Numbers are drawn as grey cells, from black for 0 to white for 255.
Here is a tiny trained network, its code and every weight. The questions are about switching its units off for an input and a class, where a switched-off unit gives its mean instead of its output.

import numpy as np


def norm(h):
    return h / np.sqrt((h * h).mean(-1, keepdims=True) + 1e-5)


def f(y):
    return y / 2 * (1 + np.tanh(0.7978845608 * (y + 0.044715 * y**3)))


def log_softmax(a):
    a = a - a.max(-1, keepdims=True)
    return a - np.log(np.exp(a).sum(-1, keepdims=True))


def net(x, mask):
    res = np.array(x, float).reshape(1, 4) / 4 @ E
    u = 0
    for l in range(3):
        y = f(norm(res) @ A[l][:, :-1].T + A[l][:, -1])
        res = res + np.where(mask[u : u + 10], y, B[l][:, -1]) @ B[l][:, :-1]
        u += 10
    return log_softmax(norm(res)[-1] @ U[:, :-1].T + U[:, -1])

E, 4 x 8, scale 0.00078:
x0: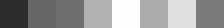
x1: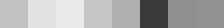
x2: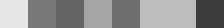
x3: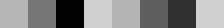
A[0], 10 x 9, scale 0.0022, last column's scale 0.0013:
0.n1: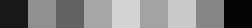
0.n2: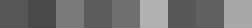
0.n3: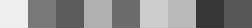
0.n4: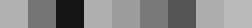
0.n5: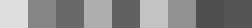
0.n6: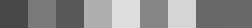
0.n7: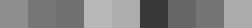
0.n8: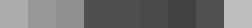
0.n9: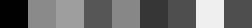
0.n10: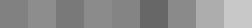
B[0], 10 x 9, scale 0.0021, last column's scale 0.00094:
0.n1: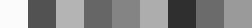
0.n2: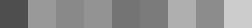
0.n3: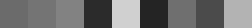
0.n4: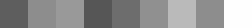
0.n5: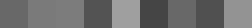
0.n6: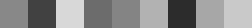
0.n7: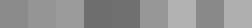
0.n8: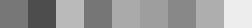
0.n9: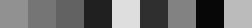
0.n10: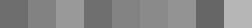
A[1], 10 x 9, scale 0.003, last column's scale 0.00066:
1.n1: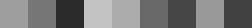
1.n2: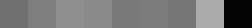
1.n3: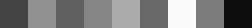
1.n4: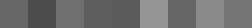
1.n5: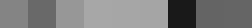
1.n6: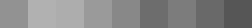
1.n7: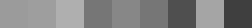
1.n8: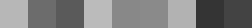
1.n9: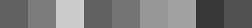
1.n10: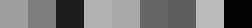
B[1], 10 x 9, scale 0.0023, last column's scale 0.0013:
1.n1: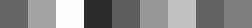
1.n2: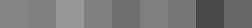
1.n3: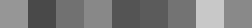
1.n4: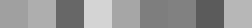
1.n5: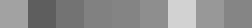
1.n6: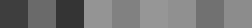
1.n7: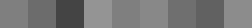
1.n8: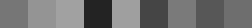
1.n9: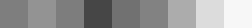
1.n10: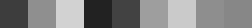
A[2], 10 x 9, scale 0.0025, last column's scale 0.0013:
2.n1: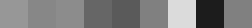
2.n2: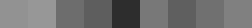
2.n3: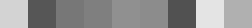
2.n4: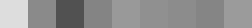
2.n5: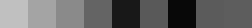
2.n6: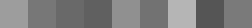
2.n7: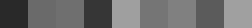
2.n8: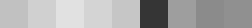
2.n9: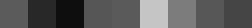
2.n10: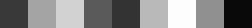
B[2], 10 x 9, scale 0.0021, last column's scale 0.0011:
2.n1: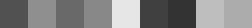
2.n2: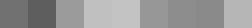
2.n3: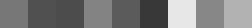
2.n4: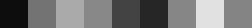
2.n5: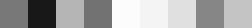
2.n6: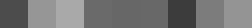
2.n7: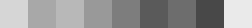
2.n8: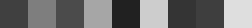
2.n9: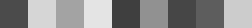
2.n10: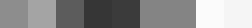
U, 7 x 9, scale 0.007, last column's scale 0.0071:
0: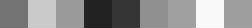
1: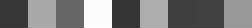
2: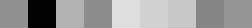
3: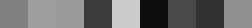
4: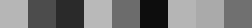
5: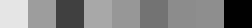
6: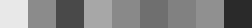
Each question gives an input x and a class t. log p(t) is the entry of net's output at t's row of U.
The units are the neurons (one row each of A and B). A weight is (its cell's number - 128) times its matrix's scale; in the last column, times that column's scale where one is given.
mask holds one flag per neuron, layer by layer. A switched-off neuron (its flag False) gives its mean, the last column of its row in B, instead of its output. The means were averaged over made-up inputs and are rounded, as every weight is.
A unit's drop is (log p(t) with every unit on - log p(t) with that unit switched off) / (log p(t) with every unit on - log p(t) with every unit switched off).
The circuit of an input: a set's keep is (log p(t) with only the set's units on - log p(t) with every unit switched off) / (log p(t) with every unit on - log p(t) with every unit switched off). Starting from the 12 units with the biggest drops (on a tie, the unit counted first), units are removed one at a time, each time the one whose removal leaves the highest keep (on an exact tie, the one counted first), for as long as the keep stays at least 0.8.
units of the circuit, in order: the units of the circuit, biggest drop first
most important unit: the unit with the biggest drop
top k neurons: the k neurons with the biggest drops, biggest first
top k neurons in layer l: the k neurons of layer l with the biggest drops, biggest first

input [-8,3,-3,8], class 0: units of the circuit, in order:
1.n10
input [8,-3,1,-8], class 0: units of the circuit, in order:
1.n9, 2.n10
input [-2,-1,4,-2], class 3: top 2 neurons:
0.n3, 0.n5
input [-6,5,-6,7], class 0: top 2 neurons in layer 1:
1.n10, 1.n1
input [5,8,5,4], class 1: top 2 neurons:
2.n8, 0.n9
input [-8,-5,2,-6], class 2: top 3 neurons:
2.n5, 1.n10, 0.n4
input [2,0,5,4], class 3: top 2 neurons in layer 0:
0.n3, 0.n5
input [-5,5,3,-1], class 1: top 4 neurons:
2.n8, 0.n1, 0.n6, 1.n3
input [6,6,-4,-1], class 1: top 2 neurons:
2.n8, 2.n5
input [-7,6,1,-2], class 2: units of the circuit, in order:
2.n5, 1.n7
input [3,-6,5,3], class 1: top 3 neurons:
2.n9, 0.n9, 0.n4
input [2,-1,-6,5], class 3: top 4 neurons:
0.n9, 1.n9, 2.n7, 0.n4
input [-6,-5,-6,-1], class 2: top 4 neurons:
2.n5, 1.n6, 0.n3, 2.n8
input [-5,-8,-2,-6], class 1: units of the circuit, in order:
2.n9, 1.n10, 1.n4
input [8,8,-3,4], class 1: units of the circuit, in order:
2.n8
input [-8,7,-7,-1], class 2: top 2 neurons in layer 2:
2.n5, 2.n9
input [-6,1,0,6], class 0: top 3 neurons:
1.n10, 1.n1, 0.n6
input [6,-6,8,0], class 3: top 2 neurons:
0.n3, 1.n8
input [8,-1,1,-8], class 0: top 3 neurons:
1.n9, 2.n10, 2.n5
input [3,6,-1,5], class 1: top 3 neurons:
2.n8, 1.n9, 0.n7
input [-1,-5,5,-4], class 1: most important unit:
2.n9
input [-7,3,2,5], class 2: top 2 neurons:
2.n5, 1.n9
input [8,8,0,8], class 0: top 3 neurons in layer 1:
1.n10, 1.n1, 1.n4
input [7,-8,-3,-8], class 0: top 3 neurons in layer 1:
1.n9, 1.n7, 1.n6
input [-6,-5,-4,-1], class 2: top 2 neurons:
2.n5, 1.n6
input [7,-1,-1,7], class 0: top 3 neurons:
1.n10, 1.n1, 0.n8
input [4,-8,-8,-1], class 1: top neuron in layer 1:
1.n8
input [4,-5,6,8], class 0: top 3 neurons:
1.n10, 1.n1, 0.n9
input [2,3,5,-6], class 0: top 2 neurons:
1.n9, 0.n9
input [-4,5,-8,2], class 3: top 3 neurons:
0.n9, 2.n9, 1.n4
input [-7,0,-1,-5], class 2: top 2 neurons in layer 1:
1.n10, 1.n1
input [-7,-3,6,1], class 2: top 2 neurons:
2.n5, 0.n9
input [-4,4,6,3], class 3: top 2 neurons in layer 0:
0.n3, 0.n6
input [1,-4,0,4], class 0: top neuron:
1.n10
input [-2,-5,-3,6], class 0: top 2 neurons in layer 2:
2.n8, 2.n10
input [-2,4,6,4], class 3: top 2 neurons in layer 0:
0.n3, 0.n5
